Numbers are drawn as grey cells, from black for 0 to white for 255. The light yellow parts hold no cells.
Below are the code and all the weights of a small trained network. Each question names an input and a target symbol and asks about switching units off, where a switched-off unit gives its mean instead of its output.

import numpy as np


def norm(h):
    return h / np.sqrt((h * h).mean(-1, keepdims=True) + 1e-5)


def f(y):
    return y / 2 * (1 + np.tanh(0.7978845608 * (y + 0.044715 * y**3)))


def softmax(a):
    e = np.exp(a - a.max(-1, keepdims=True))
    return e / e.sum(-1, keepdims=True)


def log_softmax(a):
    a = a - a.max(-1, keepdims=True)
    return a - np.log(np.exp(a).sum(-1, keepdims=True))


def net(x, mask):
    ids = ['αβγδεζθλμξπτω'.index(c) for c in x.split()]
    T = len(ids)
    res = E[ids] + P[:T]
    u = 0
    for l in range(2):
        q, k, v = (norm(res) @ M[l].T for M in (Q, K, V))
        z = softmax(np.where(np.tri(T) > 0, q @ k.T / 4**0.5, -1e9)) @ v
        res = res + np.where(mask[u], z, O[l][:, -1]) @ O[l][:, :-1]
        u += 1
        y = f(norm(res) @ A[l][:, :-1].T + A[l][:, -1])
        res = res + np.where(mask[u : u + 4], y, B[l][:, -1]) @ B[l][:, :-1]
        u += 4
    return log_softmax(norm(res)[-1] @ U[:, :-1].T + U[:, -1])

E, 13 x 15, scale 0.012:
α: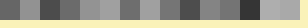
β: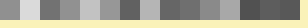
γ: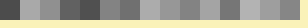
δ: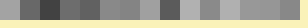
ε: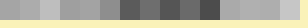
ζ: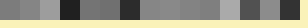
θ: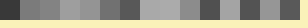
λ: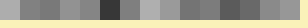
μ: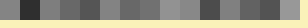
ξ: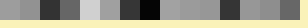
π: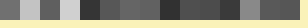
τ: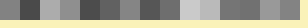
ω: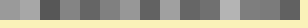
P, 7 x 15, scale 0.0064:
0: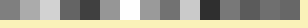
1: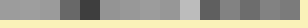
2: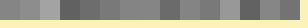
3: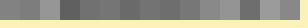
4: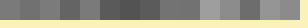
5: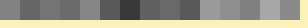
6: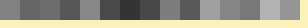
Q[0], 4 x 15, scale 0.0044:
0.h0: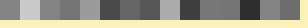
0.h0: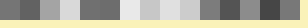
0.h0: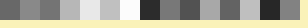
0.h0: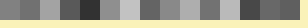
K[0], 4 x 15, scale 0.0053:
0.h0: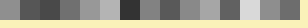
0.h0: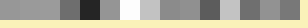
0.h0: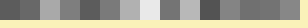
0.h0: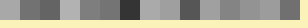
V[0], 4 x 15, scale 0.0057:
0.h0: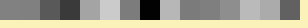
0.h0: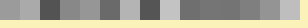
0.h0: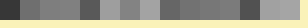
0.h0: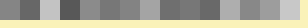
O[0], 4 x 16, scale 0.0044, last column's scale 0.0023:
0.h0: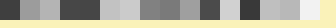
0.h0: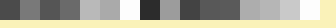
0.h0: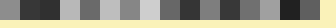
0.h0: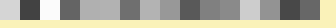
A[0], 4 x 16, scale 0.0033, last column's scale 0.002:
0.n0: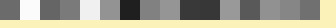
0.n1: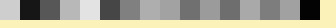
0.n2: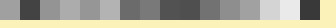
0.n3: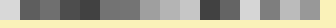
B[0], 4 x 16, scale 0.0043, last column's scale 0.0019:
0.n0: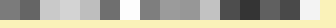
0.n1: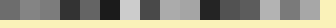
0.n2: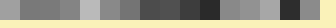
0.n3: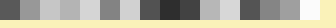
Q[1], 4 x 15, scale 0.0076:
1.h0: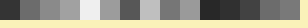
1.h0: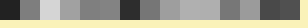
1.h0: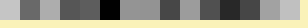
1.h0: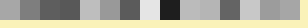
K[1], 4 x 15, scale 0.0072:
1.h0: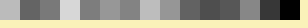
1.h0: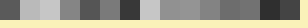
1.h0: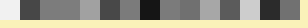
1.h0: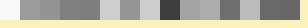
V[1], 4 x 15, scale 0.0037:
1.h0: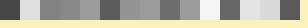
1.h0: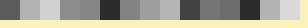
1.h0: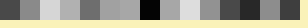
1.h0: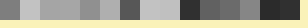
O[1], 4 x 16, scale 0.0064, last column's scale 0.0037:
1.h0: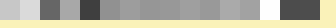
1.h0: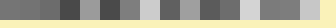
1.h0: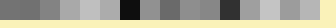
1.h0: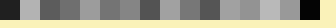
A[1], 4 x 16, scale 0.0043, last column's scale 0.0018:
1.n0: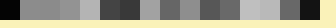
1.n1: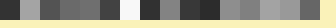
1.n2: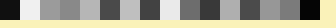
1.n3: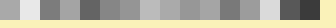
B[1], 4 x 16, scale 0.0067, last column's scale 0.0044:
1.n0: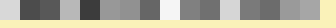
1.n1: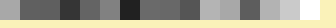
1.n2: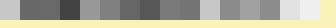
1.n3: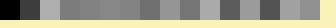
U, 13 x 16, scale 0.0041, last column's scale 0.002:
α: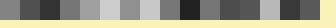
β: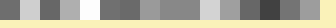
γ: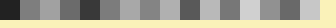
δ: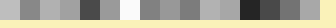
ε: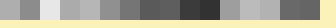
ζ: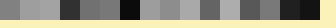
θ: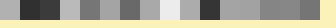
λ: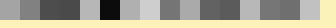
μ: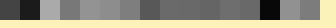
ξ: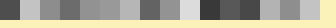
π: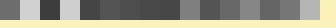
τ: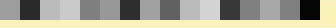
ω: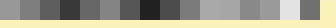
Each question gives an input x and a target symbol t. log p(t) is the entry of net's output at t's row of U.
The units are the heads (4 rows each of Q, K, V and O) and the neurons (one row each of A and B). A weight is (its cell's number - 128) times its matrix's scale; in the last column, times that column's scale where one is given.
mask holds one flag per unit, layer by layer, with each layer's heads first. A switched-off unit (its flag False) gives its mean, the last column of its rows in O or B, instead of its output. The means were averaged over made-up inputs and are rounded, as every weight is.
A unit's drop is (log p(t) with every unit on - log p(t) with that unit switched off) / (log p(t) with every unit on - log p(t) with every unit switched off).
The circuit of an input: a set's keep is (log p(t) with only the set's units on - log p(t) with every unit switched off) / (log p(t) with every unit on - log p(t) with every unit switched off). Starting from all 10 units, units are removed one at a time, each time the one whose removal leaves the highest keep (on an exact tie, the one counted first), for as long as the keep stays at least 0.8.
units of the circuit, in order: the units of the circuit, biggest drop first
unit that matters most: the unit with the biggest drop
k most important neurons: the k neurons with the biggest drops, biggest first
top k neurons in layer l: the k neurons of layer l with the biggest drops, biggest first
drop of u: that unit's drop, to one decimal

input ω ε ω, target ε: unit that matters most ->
0.h0
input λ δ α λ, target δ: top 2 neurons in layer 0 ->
0.n3, 0.n0
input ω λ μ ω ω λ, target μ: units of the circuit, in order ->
0.h0, 1.h0
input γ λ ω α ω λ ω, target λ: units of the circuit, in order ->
1.h0, 0.h0
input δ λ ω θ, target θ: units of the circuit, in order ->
1.n0, 1.h0
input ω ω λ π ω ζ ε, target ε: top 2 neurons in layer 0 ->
0.n2, 0.n0
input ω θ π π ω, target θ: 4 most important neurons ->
1.n0, 0.n1, 1.n1, 1.n2
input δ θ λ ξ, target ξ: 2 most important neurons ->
1.n1, 1.n2
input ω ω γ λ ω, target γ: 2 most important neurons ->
1.n3, 1.n2
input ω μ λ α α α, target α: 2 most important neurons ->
1.n2, 0.n0
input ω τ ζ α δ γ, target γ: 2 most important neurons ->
1.n3, 1.n1
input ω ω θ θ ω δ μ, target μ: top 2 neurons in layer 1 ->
1.n1, 1.n2
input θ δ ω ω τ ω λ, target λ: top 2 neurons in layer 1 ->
1.n1, 1.n2
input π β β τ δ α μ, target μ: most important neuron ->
1.n1
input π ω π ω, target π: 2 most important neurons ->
1.n2, 1.n1
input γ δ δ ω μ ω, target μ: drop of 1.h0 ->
1.1
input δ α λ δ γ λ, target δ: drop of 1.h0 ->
1.1
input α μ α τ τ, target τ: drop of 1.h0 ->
0.2
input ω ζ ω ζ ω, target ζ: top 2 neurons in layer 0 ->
0.n3, 0.n2
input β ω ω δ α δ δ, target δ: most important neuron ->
1.n1
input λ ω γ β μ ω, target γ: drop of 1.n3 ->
0.6
